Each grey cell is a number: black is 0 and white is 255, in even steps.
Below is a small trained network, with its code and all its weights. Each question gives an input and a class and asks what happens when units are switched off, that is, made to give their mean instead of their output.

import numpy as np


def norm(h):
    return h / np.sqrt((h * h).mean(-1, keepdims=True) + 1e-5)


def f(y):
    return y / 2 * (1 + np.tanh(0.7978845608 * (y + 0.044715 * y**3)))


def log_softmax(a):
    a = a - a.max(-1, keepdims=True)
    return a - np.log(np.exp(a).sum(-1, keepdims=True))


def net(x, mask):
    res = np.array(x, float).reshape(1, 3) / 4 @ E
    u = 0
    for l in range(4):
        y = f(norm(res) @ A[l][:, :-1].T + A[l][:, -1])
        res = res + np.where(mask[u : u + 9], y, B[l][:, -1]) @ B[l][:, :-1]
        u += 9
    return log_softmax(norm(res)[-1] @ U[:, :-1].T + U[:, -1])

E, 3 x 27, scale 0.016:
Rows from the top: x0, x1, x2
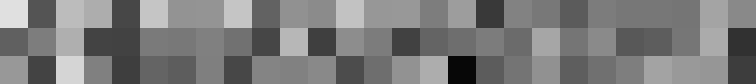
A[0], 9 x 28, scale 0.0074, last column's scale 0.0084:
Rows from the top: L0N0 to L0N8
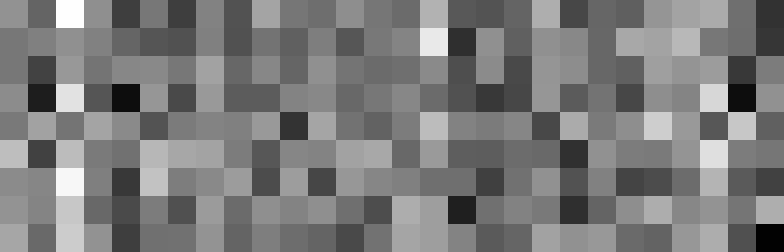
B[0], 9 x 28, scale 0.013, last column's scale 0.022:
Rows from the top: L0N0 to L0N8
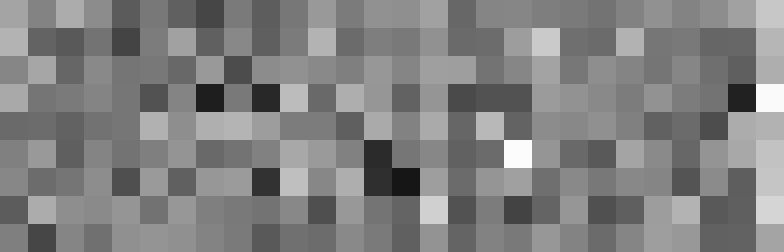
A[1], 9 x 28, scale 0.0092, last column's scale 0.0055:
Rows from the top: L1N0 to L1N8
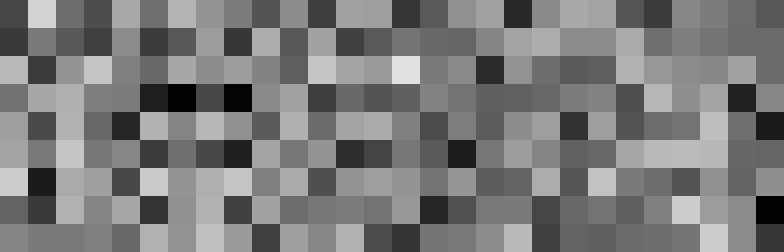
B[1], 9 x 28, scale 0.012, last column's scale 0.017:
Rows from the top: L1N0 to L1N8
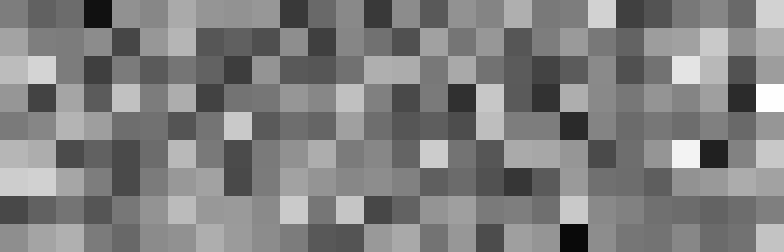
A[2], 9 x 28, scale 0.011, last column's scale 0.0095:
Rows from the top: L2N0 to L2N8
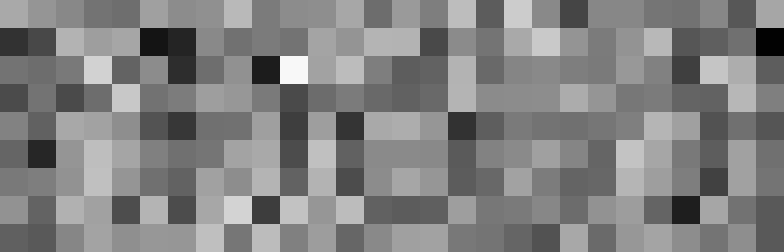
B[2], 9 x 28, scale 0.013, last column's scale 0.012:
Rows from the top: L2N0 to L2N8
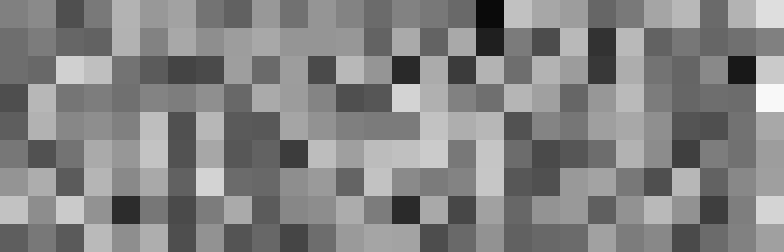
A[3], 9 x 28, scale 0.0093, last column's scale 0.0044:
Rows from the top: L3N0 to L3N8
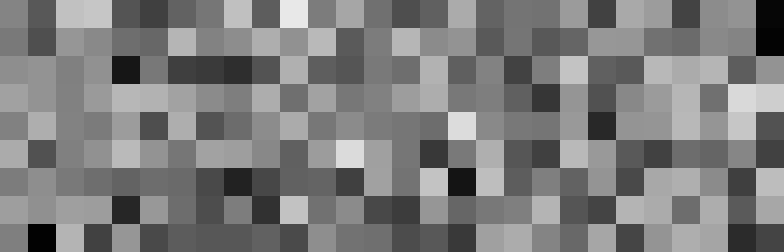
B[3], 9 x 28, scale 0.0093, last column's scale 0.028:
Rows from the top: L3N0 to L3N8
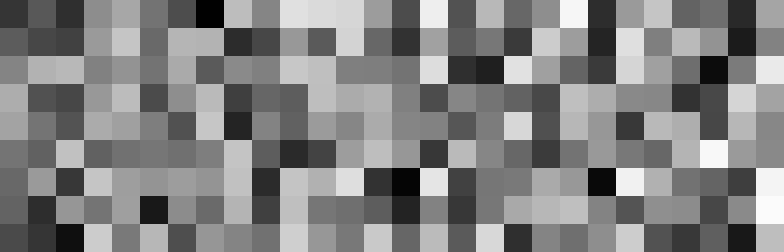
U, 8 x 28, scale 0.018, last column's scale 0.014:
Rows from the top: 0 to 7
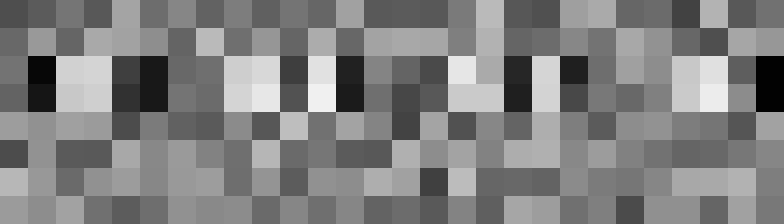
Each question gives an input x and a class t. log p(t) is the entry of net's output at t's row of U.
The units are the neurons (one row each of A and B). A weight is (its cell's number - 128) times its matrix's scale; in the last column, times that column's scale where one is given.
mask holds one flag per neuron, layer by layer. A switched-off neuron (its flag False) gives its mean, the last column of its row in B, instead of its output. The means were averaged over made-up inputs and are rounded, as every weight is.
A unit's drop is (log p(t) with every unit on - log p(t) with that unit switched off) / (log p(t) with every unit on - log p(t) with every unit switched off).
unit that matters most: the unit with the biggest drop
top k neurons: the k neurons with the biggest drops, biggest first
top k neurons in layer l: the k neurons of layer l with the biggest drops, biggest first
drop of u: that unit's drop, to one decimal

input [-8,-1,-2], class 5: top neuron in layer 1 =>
(L1N3)
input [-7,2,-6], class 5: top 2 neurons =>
(L0N3, L1N3)
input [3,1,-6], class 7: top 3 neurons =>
(L0N7, L0N0, L0N1)
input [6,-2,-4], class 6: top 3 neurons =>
(L0N3, L1N2, L0N6)
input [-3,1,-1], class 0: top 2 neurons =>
(L0N5, L0N1)
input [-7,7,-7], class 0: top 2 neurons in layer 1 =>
(L1N0, L1N1)
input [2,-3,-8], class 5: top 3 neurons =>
(L0N0, L2N3, L0N1)
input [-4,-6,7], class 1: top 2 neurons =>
(L0N4, L0N3)
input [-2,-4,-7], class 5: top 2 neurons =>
(L0N0, L0N5)
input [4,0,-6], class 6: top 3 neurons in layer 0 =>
(L0N6, L0N3, L0N7)
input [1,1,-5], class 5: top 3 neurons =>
(L0N3, L0N6, L0N5)
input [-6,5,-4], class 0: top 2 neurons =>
(L1N0, L0N4)
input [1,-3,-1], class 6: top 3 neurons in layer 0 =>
(L0N7, L0N5, L0N6)
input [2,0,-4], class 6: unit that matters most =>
L0N7
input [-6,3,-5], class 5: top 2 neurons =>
(L0N3, L1N0)
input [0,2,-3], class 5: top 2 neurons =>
(L0N3, L0N6)
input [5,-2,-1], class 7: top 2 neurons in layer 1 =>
(L1N8, L1N2)
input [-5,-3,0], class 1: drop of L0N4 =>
0.7
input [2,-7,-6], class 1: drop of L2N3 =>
0.1
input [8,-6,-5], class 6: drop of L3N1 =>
0.0
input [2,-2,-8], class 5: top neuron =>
(L0N0)
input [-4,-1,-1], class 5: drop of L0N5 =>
0.5
